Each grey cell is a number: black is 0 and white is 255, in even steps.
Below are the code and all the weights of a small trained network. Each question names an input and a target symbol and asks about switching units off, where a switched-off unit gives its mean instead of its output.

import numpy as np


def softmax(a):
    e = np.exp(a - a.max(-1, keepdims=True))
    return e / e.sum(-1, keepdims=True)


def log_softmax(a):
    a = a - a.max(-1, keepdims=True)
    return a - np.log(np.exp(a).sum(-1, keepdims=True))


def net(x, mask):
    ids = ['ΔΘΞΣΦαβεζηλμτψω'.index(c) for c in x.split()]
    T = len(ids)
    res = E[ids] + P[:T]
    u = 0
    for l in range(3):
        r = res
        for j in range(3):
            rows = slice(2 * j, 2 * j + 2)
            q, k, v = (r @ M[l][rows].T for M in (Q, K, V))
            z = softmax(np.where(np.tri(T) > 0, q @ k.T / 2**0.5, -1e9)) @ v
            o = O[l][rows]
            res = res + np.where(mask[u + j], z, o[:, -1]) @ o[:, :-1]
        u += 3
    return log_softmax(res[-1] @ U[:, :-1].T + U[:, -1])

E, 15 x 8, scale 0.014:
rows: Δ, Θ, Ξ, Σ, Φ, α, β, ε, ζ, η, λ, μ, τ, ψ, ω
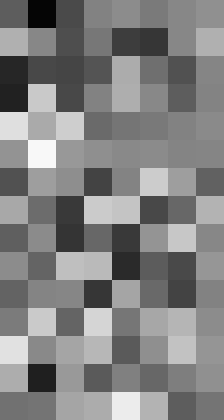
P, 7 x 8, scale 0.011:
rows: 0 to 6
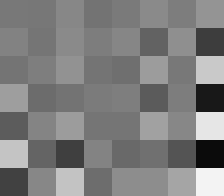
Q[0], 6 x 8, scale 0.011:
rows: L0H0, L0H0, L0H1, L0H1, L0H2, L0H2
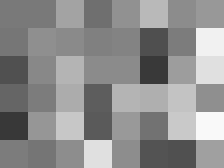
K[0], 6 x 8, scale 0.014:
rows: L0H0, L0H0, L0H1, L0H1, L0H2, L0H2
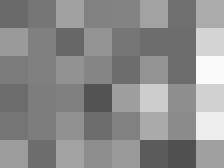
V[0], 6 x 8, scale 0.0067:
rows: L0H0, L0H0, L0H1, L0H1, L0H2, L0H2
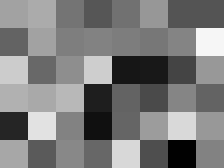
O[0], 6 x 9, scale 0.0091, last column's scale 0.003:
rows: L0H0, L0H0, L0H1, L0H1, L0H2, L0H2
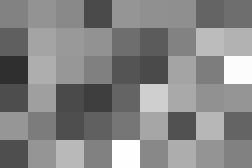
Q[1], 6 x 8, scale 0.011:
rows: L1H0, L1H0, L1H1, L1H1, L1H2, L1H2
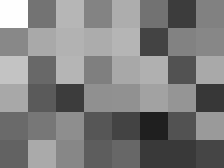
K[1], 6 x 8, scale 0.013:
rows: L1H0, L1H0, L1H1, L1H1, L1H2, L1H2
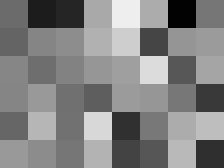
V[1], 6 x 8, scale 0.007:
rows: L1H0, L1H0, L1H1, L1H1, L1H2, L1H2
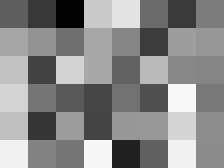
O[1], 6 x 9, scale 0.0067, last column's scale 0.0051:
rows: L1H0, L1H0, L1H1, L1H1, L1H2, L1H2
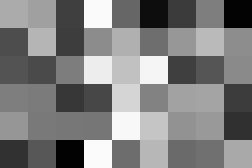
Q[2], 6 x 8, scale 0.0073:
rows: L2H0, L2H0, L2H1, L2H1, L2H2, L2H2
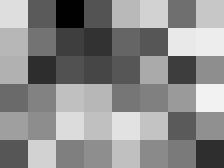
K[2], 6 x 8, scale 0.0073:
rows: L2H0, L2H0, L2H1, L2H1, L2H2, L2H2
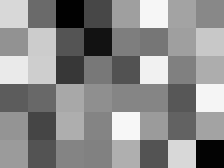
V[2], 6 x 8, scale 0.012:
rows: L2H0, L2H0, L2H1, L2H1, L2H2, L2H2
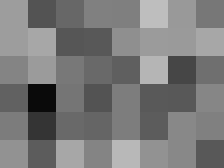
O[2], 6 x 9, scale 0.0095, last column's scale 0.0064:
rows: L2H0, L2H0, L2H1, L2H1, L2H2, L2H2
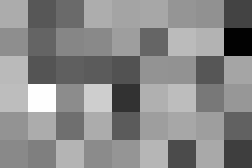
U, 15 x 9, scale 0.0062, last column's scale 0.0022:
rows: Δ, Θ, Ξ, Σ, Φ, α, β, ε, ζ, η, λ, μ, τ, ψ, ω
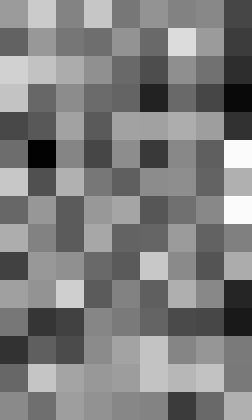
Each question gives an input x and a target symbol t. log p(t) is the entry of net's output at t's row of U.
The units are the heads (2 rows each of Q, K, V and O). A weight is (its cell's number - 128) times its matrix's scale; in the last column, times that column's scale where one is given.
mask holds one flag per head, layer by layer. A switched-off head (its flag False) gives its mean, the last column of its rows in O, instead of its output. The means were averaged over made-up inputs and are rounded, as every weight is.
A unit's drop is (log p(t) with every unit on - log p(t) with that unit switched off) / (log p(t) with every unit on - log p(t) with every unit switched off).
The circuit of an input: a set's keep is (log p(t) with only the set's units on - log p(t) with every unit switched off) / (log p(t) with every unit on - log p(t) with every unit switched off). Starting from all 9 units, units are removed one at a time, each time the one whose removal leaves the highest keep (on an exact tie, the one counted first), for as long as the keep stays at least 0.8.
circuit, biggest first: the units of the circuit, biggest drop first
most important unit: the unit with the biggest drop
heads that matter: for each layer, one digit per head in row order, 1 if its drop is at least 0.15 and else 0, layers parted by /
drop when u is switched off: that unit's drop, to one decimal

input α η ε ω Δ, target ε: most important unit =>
L0H1
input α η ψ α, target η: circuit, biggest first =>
L0H1, L2H0, L1H2
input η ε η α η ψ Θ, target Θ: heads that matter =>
110 / 110 / 001
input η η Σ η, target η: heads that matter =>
010 / 000 / 100
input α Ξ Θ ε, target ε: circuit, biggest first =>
L0H2, L1H0, L2H1
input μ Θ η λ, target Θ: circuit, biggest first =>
L0H1, L1H1, L2H2, L2H0
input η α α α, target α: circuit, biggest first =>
L2H1, L0H0
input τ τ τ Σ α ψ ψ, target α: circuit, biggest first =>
L0H2, L2H1, L2H2
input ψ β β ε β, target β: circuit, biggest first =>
L0H2, L2H1, L0H1, L2H0
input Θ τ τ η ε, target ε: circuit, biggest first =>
L1H0, L2H1, L0H0, L0H1
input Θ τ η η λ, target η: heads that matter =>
110 / 011 / 100
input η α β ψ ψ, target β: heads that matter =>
011 / 100 / 010
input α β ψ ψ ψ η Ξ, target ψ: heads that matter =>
000 / 000 / 010
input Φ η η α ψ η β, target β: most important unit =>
L0H2
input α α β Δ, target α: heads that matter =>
000 / 010 / 010
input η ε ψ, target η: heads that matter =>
010 / 001 / 100
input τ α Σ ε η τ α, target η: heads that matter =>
100 / 011 / 100
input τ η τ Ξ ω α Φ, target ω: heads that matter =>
010 / 010 / 001
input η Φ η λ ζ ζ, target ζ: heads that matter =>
001 / 000 / 011
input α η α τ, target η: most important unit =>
L0H1
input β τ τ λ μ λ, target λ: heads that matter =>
111 / 011 / 000
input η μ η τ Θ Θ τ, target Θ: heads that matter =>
110 / 110 / 101
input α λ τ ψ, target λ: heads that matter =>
111 / 001 / 000
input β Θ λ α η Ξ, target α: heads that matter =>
110 / 010 / 010
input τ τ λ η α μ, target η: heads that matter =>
011 / 100 / 100
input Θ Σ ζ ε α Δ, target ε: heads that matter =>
011 / 100 / 010
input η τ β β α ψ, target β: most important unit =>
L0H0
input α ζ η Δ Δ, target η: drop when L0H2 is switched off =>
0.1
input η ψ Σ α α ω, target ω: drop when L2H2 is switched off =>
0.5
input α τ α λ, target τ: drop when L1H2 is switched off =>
0.7
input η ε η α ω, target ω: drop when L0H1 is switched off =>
0.3
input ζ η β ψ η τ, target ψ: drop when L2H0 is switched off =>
0.1
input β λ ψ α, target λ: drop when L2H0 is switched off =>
0.2
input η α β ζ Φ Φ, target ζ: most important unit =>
L0H2
